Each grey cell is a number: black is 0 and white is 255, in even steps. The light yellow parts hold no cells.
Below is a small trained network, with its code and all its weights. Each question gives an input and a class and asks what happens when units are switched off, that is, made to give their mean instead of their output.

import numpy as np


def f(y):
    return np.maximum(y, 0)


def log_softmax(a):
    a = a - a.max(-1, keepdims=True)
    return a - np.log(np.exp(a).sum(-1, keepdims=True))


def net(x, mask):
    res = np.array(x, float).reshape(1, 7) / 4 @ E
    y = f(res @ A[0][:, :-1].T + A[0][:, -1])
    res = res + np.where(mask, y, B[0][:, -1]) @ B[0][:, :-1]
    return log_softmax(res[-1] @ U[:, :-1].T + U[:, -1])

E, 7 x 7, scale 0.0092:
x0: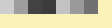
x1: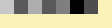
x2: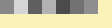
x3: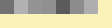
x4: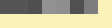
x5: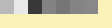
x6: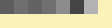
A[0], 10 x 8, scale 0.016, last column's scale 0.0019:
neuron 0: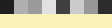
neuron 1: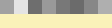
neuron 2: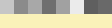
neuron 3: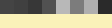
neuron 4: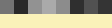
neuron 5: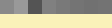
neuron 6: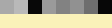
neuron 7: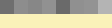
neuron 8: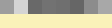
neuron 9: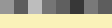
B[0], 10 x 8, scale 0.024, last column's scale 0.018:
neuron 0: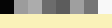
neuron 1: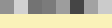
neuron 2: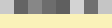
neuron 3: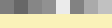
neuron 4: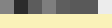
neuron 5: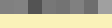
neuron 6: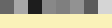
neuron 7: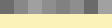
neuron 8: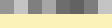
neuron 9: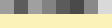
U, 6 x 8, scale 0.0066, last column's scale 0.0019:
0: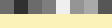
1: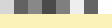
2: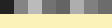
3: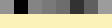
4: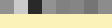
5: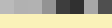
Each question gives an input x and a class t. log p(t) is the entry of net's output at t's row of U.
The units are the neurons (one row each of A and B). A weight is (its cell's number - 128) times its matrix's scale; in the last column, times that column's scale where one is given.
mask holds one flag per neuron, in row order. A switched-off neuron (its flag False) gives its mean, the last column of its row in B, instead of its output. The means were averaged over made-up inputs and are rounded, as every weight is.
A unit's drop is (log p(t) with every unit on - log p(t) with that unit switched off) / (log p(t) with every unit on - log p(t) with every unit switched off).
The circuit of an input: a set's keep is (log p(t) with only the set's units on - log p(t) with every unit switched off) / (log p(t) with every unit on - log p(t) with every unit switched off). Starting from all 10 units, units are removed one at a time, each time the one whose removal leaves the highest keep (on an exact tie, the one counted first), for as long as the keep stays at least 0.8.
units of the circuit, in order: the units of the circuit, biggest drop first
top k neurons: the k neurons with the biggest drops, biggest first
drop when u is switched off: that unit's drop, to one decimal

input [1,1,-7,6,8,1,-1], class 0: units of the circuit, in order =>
neuron 3
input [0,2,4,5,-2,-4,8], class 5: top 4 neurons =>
neuron 4; neuron 0; neuron 3; neuron 6
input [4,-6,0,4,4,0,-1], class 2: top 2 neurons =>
neuron 0; neuron 8
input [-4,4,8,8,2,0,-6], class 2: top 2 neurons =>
neuron 0; neuron 7
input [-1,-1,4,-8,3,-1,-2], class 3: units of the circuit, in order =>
neuron 0; neuron 1
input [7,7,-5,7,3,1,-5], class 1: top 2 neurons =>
neuron 2; neuron 4
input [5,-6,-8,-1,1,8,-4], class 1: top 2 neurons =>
neuron 2; neuron 0
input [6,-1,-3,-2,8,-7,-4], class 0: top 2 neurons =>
neuron 3; neuron 9
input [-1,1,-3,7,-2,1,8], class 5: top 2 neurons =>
neuron 0; neuron 4
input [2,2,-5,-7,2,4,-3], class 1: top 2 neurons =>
neuron 2; neuron 9
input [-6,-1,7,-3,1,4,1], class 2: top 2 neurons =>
neuron 0; neuron 7
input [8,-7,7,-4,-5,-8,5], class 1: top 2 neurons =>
neuron 2; neuron 1
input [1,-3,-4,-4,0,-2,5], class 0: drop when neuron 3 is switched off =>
0.1
